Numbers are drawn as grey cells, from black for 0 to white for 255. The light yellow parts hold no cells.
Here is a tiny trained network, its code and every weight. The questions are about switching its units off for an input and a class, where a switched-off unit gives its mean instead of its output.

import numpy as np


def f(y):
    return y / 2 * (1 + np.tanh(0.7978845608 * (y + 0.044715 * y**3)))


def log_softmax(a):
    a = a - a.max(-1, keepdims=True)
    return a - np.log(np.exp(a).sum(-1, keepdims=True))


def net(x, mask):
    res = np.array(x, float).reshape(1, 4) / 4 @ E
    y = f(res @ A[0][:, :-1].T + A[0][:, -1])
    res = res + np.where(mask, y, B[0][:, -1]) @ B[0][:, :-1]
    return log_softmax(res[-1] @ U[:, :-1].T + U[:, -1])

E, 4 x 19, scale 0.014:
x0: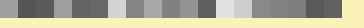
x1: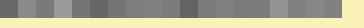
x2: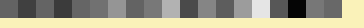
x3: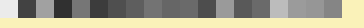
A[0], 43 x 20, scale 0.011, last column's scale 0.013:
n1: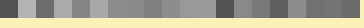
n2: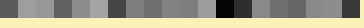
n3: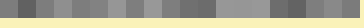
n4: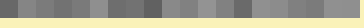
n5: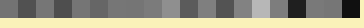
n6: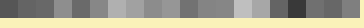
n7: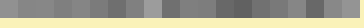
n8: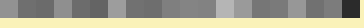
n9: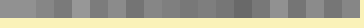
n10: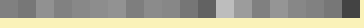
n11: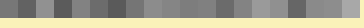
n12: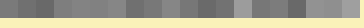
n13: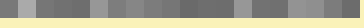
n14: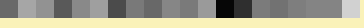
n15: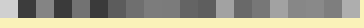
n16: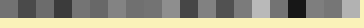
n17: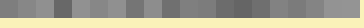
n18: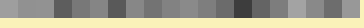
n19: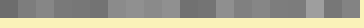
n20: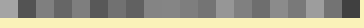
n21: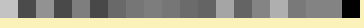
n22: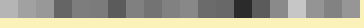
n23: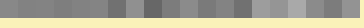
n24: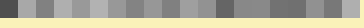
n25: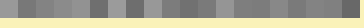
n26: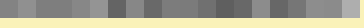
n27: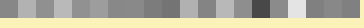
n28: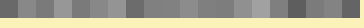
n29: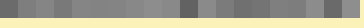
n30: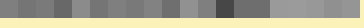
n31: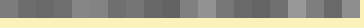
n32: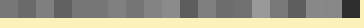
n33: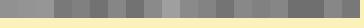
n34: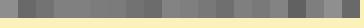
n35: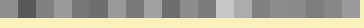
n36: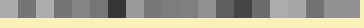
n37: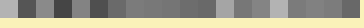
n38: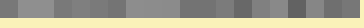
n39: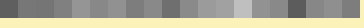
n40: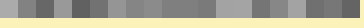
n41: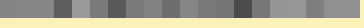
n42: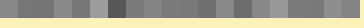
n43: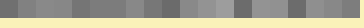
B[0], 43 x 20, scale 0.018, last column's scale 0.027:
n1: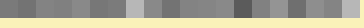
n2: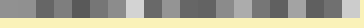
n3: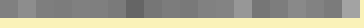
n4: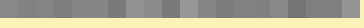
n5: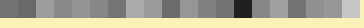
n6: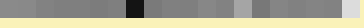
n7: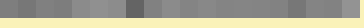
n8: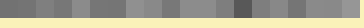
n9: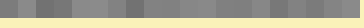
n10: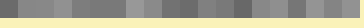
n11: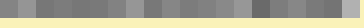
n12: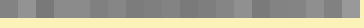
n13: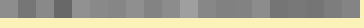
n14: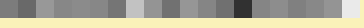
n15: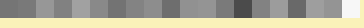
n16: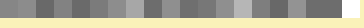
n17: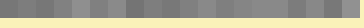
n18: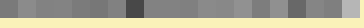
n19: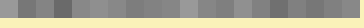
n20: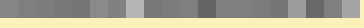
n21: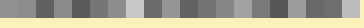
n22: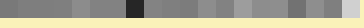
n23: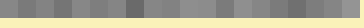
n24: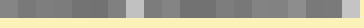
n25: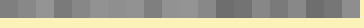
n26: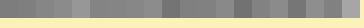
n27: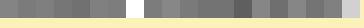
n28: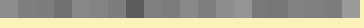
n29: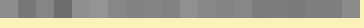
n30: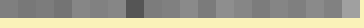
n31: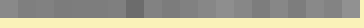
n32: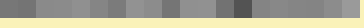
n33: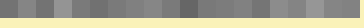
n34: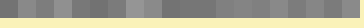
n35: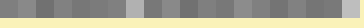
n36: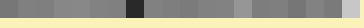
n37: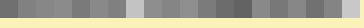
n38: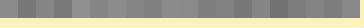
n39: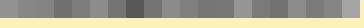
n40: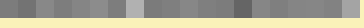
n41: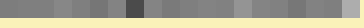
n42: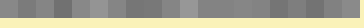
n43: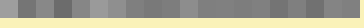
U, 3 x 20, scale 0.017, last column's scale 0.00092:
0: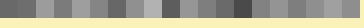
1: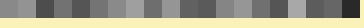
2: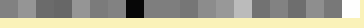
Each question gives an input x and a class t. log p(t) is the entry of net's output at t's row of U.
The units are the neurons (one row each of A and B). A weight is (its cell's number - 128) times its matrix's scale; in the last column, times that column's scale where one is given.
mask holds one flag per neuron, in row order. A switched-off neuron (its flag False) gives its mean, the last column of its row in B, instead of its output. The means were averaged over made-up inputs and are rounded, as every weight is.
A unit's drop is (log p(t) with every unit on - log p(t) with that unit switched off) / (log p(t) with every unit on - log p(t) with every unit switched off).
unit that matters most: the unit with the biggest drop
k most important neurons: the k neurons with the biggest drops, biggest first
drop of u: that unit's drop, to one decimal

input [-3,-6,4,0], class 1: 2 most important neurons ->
[n16 n15]
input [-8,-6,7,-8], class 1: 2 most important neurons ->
[n2 n16]
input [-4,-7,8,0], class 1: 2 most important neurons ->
[n16 n2]
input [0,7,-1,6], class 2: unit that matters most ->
n14
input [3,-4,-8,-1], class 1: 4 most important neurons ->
[n15 n14 n5 n27]
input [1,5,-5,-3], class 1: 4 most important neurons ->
[n15 n14 n5 n27]
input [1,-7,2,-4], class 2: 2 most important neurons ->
[n27 n2]
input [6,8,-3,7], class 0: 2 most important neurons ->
[n15 n16]
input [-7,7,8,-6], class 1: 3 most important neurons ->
[n2 n16 n15]
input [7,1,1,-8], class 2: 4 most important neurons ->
[n6 n2 n16 n21]
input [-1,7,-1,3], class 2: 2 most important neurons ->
[n5 n27]
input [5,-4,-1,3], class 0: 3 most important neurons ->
[n16 n2 n15]
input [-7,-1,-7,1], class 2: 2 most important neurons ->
[n22 n36]
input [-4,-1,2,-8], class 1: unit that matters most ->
n2
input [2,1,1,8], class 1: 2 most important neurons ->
[n21 n14]
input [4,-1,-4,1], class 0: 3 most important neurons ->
[n16 n2 n21]
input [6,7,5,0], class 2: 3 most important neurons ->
[n6 n27 n2]
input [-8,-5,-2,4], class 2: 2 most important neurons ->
[n22 n36]
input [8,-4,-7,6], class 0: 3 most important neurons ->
[n15 n16 n2]
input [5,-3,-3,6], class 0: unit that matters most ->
n15
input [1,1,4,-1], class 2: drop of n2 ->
0.3
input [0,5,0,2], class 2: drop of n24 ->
0.1
